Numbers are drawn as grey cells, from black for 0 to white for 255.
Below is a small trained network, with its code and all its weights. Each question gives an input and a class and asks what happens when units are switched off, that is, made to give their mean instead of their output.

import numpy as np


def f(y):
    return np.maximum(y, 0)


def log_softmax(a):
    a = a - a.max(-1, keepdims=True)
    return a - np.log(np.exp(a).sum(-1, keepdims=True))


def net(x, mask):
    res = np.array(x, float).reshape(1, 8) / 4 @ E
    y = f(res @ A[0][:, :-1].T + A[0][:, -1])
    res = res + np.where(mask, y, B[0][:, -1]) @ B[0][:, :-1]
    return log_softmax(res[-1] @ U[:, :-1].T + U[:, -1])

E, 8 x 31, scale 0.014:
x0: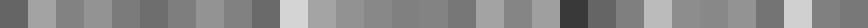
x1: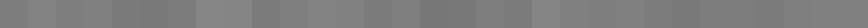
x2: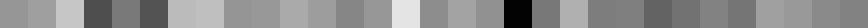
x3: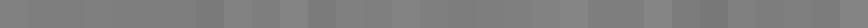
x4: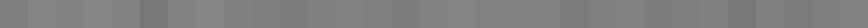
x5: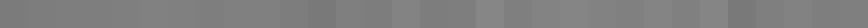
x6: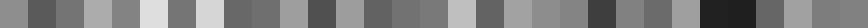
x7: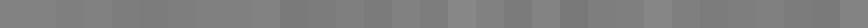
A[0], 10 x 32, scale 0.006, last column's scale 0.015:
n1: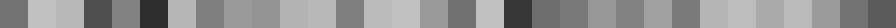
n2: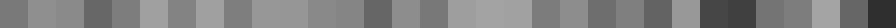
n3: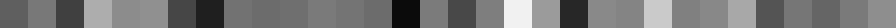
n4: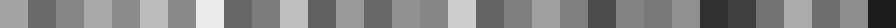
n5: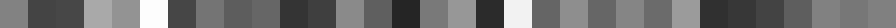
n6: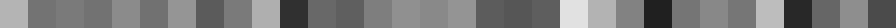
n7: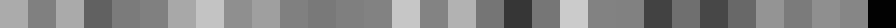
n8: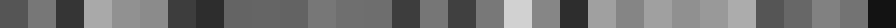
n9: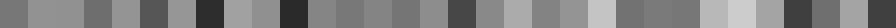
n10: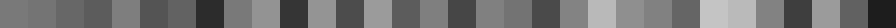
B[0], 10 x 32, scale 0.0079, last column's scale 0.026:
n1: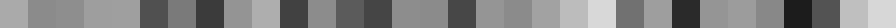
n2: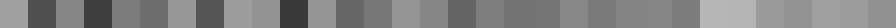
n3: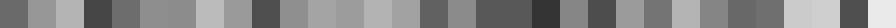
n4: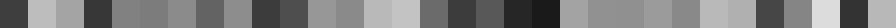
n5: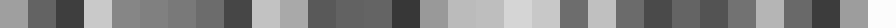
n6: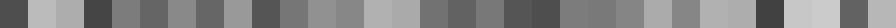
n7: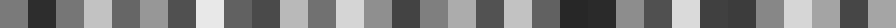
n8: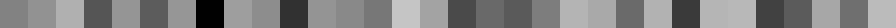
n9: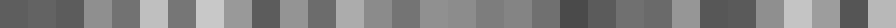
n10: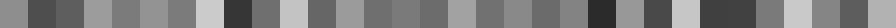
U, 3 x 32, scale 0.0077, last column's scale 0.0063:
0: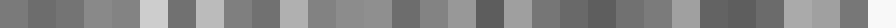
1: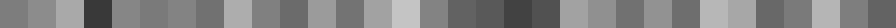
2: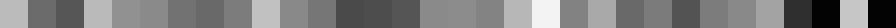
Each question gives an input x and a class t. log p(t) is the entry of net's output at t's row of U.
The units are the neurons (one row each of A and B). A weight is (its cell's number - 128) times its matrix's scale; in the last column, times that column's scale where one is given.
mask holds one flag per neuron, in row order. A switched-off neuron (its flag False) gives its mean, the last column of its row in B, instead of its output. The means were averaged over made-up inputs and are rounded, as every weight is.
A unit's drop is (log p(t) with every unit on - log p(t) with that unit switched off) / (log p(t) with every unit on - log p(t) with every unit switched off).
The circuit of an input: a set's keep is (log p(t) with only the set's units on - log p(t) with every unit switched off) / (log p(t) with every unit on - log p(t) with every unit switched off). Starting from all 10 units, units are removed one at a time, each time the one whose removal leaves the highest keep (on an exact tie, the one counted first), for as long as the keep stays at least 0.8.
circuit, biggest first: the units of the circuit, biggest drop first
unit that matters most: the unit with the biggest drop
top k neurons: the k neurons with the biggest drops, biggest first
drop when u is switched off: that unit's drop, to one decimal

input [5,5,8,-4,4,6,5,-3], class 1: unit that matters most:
n4
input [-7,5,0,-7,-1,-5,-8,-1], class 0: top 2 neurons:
[n10; n9]
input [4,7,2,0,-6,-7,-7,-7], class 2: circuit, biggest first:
[n1; n3]
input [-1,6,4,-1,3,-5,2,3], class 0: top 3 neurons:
[n8; n7; n1]
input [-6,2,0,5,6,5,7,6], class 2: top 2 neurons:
[n5; n3]
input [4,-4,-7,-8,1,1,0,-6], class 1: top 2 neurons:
[n8; n3]
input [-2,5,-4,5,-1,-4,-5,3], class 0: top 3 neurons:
[n10; n9; n1]
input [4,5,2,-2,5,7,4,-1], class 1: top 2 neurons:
[n5; n4]
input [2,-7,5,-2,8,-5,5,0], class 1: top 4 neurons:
[n4; n5; n10; n9]
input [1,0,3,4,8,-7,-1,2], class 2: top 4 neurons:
[n3; n4; n6; n8]
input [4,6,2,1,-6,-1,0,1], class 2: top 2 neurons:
[n3; n4]
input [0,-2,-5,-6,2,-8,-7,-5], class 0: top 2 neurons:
[n10; n9]
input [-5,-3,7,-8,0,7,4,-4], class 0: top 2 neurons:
[n7; n8]
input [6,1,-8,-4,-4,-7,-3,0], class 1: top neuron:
[n8]
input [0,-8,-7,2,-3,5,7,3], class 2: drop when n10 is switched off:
0.1
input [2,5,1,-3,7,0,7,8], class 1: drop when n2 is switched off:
0.2
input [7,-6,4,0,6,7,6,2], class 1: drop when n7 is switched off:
0.0
